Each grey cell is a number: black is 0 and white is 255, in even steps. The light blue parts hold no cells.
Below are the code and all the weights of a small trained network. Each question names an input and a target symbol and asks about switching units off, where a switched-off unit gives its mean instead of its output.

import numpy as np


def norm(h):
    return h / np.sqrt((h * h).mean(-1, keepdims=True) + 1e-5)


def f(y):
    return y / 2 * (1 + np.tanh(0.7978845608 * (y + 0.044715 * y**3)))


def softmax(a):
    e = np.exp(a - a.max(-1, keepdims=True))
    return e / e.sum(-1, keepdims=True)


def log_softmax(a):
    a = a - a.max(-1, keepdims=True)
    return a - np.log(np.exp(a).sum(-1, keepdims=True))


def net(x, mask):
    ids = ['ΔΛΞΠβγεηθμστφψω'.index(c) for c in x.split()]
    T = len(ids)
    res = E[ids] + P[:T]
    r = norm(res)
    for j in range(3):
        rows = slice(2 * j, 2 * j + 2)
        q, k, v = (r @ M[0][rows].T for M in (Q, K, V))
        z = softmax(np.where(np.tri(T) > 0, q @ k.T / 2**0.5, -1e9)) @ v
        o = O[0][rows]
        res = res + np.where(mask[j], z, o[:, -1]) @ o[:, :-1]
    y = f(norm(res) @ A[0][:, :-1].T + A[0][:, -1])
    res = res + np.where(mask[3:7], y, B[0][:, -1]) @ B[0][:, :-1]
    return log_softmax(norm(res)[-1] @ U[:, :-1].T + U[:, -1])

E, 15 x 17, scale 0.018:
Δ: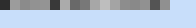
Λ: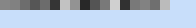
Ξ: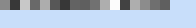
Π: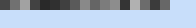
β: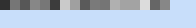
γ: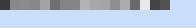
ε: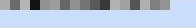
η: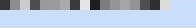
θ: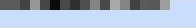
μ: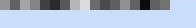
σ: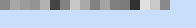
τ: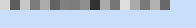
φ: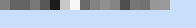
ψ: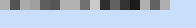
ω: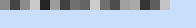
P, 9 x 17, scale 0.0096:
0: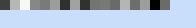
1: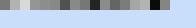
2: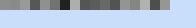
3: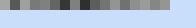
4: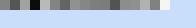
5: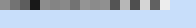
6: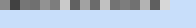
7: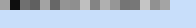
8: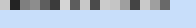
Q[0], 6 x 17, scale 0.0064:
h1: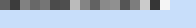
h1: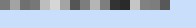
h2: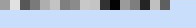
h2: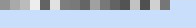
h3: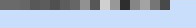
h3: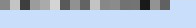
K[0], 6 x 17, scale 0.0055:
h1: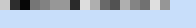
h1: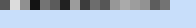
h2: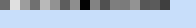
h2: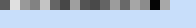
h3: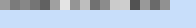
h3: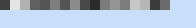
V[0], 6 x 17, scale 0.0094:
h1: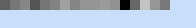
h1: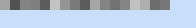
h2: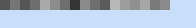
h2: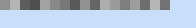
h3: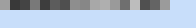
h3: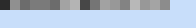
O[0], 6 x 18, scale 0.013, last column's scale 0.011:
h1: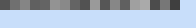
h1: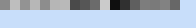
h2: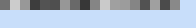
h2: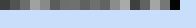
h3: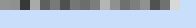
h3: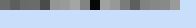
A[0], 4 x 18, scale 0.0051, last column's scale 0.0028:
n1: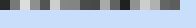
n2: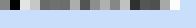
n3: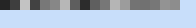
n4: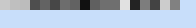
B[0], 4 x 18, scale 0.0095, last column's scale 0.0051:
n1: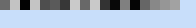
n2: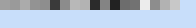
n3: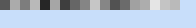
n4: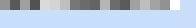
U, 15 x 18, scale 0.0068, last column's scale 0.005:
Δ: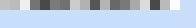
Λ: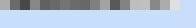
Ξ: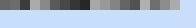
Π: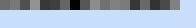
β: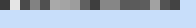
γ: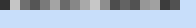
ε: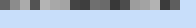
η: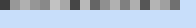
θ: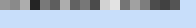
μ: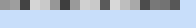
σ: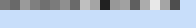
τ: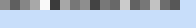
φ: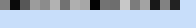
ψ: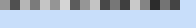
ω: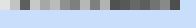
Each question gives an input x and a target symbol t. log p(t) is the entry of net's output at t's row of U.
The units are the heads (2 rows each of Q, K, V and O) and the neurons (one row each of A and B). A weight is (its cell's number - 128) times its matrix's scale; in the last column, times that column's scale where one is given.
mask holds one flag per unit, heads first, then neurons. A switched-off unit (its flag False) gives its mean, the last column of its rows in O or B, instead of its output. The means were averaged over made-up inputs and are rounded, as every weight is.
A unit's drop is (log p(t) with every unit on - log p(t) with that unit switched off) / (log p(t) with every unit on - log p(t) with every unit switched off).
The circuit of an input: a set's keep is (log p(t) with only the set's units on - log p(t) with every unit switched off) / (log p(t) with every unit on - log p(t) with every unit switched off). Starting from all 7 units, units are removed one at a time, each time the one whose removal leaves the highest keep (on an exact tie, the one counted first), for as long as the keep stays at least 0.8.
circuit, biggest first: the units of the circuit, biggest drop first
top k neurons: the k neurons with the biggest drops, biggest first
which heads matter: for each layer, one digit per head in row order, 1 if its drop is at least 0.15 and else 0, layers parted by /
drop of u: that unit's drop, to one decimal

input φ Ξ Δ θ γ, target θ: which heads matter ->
010
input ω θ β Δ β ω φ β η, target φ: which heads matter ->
011
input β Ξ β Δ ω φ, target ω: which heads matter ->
100
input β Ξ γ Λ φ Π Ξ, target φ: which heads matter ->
011
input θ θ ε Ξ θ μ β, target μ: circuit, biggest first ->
h3; h1
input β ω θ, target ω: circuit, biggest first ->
h1
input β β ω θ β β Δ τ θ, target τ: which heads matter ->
010
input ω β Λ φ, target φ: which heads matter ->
011
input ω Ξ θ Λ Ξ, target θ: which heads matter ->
011
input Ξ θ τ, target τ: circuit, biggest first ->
h2; h3
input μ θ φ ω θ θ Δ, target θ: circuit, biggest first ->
h2; n1
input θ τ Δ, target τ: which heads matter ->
110
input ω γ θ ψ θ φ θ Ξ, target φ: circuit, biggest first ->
h2; h3
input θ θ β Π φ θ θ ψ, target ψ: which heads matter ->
101
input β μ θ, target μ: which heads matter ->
101
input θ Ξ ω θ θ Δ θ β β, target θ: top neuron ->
n2
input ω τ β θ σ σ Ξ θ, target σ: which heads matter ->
101
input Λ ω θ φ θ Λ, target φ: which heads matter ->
010
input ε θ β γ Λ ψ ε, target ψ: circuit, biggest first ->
h3; h1
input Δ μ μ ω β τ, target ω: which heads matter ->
101
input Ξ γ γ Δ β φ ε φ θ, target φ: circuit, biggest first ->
h2
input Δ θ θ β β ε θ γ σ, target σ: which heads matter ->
111
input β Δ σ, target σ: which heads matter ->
101
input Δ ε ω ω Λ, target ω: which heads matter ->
100
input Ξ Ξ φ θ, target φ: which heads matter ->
010
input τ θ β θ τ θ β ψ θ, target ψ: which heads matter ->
111
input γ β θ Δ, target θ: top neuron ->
n1
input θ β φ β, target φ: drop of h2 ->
0.5
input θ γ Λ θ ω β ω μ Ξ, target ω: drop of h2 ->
0.1
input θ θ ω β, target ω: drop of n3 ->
0.0
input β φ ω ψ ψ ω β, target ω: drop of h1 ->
0.8
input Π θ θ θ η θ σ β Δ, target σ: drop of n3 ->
0.2
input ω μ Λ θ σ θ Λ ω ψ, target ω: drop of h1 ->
0.6
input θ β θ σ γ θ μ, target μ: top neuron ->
n4
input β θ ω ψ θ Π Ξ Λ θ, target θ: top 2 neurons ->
n4; n1
